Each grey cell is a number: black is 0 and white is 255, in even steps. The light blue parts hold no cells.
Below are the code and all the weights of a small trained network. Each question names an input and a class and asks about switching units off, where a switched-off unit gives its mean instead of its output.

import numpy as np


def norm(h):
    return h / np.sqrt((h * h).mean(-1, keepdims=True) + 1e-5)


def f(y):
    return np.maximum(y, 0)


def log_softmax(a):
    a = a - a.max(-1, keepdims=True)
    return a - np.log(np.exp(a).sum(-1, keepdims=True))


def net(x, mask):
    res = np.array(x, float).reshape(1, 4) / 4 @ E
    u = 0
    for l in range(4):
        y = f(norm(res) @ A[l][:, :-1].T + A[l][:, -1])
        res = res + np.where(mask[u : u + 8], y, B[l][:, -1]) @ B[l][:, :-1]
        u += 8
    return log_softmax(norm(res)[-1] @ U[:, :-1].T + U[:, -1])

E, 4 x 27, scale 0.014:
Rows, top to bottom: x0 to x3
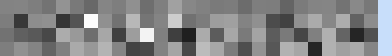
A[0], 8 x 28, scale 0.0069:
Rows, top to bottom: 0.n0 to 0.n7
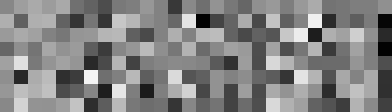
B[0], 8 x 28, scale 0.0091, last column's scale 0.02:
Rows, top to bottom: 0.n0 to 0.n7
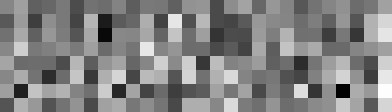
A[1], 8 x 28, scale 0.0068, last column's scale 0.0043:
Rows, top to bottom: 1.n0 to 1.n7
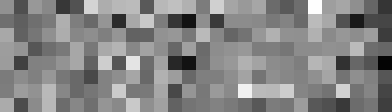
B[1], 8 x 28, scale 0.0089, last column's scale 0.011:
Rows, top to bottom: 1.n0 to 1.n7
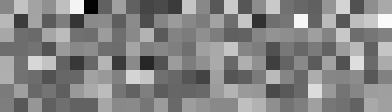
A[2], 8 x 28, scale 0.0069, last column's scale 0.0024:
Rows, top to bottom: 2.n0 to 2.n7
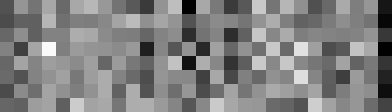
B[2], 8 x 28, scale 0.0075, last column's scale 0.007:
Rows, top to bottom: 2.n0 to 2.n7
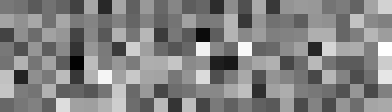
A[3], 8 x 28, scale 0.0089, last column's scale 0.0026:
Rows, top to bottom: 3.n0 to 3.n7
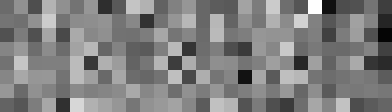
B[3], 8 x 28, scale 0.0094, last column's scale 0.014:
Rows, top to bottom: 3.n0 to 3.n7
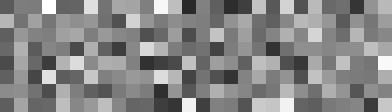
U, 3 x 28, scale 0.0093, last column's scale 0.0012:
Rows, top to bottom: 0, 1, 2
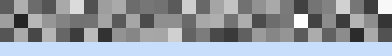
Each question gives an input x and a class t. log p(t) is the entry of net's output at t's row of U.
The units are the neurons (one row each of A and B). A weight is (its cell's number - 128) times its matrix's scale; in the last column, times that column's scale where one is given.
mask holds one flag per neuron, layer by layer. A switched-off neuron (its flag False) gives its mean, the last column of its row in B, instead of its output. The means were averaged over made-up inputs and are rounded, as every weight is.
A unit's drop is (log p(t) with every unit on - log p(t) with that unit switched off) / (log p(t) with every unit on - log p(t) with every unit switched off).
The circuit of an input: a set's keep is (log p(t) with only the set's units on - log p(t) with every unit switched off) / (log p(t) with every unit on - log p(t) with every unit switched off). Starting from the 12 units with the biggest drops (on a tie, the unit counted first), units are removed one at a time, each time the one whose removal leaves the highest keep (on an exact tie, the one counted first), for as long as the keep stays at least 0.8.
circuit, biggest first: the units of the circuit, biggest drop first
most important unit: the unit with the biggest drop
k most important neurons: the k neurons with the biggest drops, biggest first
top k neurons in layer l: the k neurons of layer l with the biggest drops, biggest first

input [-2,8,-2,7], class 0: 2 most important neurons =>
(0.n5, 0.n1)
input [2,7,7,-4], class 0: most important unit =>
0.n6
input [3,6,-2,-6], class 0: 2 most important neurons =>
(0.n5, 0.n2)
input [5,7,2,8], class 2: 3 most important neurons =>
(0.n2, 0.n4, 0.n7)
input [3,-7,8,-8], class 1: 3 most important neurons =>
(1.n1, 0.n5, 0.n2)
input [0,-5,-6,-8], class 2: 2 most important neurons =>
(0.n1, 0.n3)
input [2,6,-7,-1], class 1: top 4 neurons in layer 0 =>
(0.n6, 0.n4, 0.n7, 0.n1)
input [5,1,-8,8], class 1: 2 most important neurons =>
(0.n6, 0.n1)
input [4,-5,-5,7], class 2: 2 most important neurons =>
(0.n2, 0.n5)
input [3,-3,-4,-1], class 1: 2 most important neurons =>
(0.n6, 0.n5)
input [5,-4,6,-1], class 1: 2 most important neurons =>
(0.n5, 1.n1)
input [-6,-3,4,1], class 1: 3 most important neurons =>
(0.n5, 1.n1, 0.n4)
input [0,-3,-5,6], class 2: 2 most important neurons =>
(0.n2, 1.n1)
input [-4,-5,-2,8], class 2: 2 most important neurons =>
(0.n2, 0.n5)
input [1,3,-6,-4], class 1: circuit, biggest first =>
(0.n6)
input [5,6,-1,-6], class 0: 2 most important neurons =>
(0.n5, 0.n2)
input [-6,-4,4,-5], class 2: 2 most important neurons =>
(0.n6, 0.n5)
